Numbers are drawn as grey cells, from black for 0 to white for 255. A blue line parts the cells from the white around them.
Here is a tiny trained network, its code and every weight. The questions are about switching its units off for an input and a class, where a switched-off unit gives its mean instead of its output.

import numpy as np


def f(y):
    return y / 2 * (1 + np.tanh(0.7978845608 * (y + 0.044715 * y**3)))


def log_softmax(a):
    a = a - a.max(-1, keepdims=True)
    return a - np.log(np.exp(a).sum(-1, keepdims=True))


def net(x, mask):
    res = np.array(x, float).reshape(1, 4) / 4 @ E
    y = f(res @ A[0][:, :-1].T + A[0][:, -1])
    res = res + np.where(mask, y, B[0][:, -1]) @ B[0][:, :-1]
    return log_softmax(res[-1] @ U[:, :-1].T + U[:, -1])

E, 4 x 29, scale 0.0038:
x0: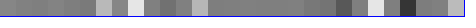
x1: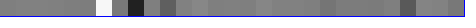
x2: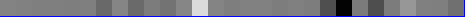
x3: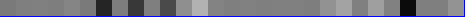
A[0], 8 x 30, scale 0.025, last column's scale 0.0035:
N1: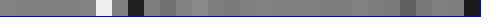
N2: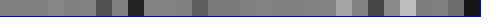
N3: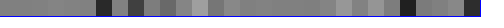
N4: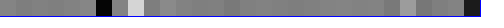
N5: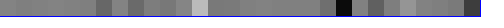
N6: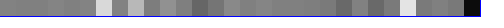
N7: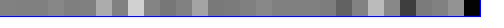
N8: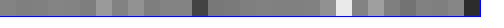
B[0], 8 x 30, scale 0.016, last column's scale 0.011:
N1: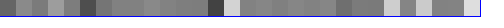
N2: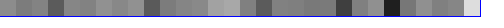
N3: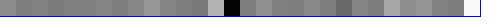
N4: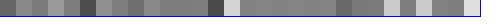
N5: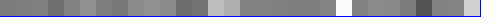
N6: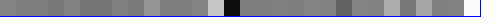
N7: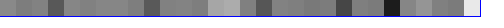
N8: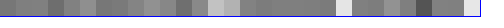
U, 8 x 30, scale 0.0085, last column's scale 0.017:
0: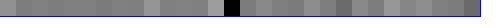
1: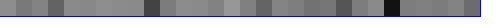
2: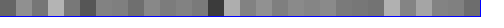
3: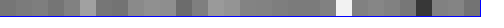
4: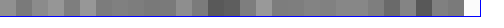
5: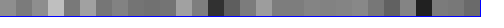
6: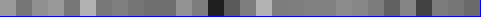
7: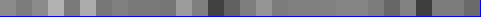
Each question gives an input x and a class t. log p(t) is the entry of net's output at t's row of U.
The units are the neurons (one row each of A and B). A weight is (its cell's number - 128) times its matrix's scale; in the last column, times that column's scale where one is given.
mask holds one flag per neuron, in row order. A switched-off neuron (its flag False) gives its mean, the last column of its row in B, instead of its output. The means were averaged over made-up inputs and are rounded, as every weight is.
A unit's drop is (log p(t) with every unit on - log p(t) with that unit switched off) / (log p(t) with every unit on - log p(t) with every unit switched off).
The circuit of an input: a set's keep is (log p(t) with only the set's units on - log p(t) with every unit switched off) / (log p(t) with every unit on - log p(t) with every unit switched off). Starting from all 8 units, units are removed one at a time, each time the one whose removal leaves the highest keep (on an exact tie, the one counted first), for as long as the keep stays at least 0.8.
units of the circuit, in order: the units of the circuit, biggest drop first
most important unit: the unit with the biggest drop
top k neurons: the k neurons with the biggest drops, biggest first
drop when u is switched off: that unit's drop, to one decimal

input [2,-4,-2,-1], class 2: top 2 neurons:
[N4, N2]
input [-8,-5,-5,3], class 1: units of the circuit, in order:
[N2]
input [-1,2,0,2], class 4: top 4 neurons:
[N6, N4, N7, N3]
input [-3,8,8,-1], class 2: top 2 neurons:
[N1, N8]
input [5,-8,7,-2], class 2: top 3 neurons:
[N4, N8, N2]
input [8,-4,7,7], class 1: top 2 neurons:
[N7, N6]
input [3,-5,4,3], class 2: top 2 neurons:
[N4, N8]
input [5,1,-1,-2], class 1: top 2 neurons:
[N7, N3]
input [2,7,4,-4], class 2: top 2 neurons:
[N1, N3]
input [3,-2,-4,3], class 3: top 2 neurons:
[N6, N2]
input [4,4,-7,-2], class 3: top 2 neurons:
[N8, N2]
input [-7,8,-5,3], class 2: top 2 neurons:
[N1, N7]
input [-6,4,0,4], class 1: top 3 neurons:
[N2, N6, N4]
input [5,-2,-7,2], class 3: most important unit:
N8
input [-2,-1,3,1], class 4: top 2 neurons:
[N8, N7]
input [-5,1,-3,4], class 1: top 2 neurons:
[N2, N6]
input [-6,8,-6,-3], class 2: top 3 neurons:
[N1, N7, N5]
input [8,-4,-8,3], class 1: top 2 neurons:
[N7, N5]
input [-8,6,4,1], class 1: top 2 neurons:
[N2, N4]
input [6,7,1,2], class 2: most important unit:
N1
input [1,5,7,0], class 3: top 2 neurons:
[N5, N4]
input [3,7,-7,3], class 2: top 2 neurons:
[N1, N5]
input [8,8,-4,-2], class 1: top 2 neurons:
[N7, N4]
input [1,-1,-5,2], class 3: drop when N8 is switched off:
0.2
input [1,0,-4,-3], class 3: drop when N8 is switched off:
0.5
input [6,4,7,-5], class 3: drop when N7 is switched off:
-0.1
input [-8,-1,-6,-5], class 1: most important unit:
N2
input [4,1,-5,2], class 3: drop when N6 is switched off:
0.1
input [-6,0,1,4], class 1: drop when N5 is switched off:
0.0
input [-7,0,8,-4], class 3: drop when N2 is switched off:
-0.1
